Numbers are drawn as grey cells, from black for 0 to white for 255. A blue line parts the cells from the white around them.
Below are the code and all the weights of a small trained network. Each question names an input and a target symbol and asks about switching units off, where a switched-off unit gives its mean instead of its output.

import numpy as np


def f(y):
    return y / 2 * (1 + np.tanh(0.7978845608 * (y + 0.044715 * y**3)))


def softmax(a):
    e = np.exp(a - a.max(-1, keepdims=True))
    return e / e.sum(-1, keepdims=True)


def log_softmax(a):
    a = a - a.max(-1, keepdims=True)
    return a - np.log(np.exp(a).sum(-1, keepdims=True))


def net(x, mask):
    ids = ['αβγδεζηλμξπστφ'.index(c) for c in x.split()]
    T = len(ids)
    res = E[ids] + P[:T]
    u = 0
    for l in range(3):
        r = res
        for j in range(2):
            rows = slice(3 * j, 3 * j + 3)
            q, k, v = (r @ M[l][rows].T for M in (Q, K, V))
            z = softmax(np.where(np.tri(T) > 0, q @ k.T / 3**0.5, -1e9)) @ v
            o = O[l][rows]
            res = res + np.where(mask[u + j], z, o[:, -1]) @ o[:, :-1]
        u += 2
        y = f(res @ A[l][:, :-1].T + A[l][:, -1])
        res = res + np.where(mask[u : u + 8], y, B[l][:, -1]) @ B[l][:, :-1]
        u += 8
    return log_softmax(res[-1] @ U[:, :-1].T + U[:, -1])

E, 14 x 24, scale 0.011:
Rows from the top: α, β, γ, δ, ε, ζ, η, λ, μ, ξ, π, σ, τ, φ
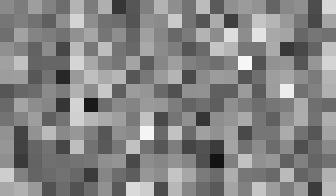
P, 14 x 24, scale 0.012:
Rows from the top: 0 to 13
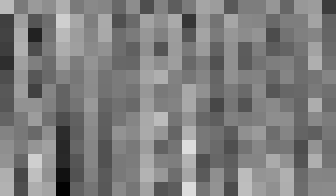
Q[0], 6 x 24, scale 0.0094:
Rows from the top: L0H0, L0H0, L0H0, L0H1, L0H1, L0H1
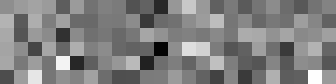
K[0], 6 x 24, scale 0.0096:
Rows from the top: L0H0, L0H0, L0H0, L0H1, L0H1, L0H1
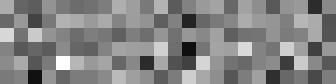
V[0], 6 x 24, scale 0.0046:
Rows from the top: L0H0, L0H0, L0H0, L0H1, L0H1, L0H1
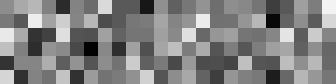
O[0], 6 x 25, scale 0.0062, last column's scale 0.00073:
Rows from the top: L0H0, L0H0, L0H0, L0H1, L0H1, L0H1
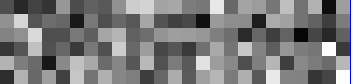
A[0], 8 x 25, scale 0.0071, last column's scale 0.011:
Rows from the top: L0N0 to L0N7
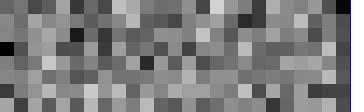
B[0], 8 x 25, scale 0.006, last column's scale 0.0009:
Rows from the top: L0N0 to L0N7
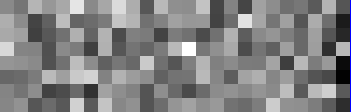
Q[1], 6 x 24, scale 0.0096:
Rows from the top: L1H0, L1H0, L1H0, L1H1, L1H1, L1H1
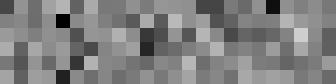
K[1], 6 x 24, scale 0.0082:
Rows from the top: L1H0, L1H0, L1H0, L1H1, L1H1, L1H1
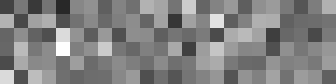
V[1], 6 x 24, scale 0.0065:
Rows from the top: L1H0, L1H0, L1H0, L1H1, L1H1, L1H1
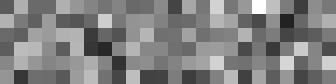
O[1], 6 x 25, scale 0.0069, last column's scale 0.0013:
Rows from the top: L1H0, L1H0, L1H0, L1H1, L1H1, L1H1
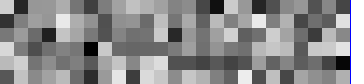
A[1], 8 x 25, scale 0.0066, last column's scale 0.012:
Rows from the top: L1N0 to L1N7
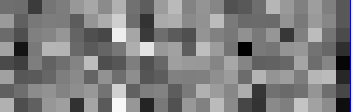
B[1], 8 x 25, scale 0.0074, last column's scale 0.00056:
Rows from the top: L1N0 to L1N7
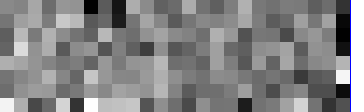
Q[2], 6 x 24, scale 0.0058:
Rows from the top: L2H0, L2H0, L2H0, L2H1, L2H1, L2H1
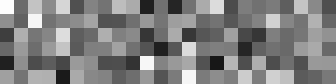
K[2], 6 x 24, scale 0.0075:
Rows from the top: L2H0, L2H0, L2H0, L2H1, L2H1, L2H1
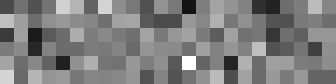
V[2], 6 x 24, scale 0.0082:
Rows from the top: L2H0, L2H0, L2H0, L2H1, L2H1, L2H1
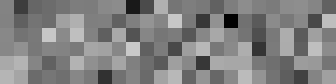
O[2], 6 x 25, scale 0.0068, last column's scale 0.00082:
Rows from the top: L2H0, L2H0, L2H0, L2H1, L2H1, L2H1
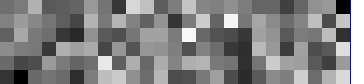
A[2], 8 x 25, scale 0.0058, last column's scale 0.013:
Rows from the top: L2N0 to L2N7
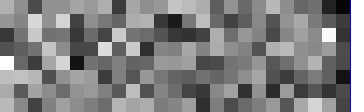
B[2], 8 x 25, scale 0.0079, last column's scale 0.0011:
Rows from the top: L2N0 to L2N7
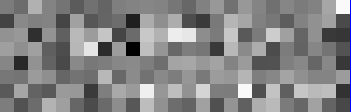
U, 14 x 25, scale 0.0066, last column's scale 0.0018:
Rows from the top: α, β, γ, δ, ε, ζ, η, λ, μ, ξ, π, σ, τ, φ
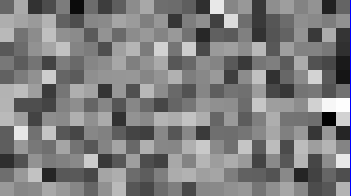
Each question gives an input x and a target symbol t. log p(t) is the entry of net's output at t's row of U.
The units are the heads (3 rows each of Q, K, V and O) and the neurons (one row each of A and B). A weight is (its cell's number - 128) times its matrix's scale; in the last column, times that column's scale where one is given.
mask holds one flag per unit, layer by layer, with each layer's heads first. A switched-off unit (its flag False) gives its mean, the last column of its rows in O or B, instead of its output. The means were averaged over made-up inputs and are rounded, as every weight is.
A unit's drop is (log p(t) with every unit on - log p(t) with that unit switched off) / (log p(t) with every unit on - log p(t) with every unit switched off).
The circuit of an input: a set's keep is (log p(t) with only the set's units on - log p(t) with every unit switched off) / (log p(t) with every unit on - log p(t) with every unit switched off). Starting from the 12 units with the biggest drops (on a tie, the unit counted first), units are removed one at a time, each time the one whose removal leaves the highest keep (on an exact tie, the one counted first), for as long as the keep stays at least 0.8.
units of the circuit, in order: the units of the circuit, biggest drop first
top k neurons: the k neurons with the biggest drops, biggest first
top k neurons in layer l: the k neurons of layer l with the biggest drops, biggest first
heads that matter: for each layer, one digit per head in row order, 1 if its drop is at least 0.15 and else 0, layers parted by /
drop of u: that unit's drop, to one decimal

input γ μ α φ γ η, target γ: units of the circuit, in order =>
(L2H0, L1H0)
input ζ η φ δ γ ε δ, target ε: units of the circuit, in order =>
(L2H1)
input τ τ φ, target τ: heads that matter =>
11 / 00 / 00
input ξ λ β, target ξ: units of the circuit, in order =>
(L0H0, L2H0)
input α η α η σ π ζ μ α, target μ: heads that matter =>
01 / 00 / 00
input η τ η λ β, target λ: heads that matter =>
01 / 01 / 00
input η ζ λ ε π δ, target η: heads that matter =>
00 / 00 / 01
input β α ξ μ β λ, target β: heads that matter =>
00 / 00 / 11
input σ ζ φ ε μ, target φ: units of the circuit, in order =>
(L2H0, L0H1)
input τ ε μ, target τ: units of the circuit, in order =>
(L0H0, L0H1)
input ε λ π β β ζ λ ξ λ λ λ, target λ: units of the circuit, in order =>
(L1H1, L0H1)
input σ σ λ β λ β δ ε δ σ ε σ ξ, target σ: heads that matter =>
00 / 01 / 00
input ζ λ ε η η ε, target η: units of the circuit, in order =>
(L1H1, L2H1)
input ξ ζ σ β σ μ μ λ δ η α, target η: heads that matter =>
01 / 00 / 01
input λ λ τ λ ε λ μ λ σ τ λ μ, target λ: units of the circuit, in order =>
(L1H1)
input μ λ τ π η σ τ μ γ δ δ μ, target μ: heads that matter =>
00 / 00 / 01
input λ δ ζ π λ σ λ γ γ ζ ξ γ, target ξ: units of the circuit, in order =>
(L0H0, L0H1)
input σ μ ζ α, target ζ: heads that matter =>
01 / 10 / 00
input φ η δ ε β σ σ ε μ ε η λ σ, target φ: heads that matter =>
00 / 00 / 10
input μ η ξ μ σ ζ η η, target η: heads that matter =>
01 / 01 / 01
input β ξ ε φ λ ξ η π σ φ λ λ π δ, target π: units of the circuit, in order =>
(L1H1)
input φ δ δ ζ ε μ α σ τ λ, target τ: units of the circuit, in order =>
(L0H1, L0N3)
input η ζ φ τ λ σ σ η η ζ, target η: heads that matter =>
00 / 00 / 01
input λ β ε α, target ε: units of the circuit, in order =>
(L2H1, L0H1)
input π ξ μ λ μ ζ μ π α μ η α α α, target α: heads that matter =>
10 / 00 / 00
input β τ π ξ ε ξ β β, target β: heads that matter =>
00 / 10 / 10
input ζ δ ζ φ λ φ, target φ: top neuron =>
(L1N1)
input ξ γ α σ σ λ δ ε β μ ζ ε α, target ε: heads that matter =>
01 / 01 / 01
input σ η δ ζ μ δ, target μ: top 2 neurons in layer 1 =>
(L1N4, L1N2)
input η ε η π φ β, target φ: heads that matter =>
01 / 00 / 10
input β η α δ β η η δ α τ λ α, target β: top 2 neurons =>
(L2N3, L0N3)
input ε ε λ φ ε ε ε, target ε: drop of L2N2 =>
0.0
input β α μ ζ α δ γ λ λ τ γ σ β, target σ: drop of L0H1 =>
0.1
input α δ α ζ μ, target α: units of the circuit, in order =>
(L0H0)
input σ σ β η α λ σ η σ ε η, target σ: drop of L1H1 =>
0.5
